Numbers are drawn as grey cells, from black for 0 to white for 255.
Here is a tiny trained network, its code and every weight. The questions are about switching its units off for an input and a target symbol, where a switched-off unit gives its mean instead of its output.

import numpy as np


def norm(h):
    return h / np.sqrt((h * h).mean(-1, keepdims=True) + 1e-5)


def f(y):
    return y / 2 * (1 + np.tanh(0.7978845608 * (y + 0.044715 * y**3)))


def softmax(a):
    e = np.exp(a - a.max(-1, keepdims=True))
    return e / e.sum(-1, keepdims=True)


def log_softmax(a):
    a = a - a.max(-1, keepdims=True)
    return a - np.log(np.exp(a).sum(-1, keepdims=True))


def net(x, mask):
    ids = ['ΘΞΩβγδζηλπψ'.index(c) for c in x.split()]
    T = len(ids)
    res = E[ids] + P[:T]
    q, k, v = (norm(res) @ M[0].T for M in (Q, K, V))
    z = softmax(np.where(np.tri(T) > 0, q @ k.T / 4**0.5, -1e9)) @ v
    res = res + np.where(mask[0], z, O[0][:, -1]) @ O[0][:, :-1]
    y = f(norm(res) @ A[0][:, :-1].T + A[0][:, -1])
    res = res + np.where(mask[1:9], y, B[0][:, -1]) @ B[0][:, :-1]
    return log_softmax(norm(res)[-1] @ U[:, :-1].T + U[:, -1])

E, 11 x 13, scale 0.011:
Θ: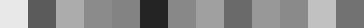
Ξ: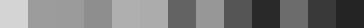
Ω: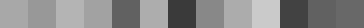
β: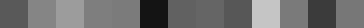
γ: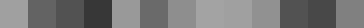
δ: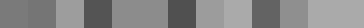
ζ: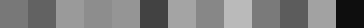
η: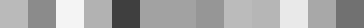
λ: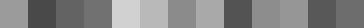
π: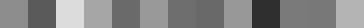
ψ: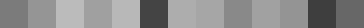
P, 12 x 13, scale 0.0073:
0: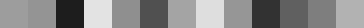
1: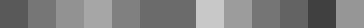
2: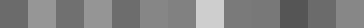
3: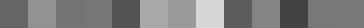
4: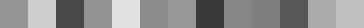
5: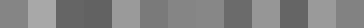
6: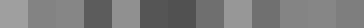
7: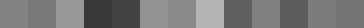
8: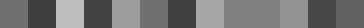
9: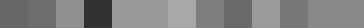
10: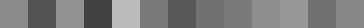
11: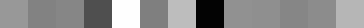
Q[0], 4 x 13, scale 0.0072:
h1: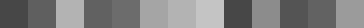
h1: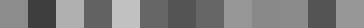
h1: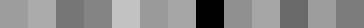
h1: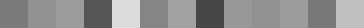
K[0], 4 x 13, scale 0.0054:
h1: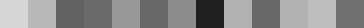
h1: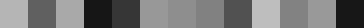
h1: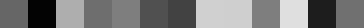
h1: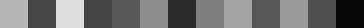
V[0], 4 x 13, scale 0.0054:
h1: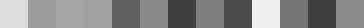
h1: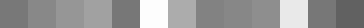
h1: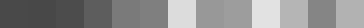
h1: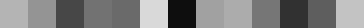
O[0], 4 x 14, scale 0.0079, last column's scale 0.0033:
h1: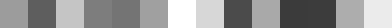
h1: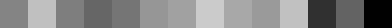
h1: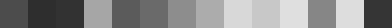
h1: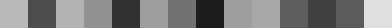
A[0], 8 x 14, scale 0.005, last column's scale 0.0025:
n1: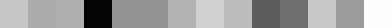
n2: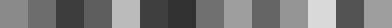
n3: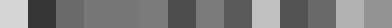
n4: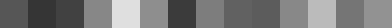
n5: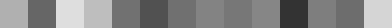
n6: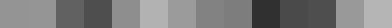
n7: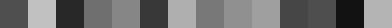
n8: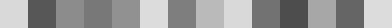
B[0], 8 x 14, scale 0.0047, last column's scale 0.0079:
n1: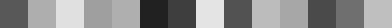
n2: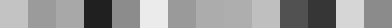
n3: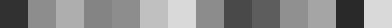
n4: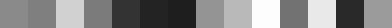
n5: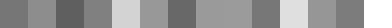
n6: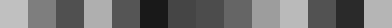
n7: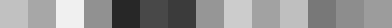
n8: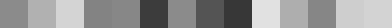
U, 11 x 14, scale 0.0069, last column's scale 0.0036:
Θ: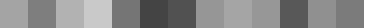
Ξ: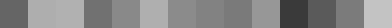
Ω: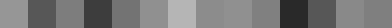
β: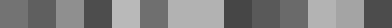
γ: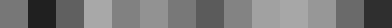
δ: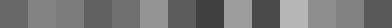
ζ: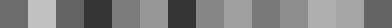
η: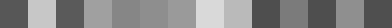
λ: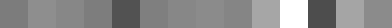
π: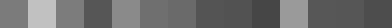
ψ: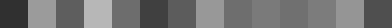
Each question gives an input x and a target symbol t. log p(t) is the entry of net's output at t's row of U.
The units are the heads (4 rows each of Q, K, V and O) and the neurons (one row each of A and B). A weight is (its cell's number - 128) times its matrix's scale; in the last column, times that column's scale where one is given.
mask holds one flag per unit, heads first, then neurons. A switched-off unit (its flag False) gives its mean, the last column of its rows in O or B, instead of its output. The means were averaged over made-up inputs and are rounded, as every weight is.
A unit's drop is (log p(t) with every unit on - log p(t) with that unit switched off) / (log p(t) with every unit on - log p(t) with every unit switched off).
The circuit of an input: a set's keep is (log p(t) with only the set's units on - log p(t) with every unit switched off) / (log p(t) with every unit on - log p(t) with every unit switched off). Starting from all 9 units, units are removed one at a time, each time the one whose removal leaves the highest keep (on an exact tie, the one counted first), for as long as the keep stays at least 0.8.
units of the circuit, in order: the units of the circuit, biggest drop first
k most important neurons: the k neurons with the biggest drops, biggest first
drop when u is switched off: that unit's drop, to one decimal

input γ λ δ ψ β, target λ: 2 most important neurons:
n7; n4
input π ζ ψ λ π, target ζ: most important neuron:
n2
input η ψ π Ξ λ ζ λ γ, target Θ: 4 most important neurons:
n7; n1; n5; n6
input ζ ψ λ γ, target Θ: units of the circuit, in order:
n4; h1
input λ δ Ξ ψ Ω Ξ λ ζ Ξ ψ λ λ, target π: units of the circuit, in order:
h1; n6
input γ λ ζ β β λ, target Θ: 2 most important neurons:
n4; n5
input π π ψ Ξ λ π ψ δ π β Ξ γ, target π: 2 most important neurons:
n6; n4
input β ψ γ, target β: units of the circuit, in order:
h1; n3
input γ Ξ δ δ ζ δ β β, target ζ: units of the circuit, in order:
h1; n2
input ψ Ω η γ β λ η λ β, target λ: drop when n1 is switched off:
0.1
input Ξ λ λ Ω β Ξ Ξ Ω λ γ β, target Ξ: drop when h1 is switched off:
0.7
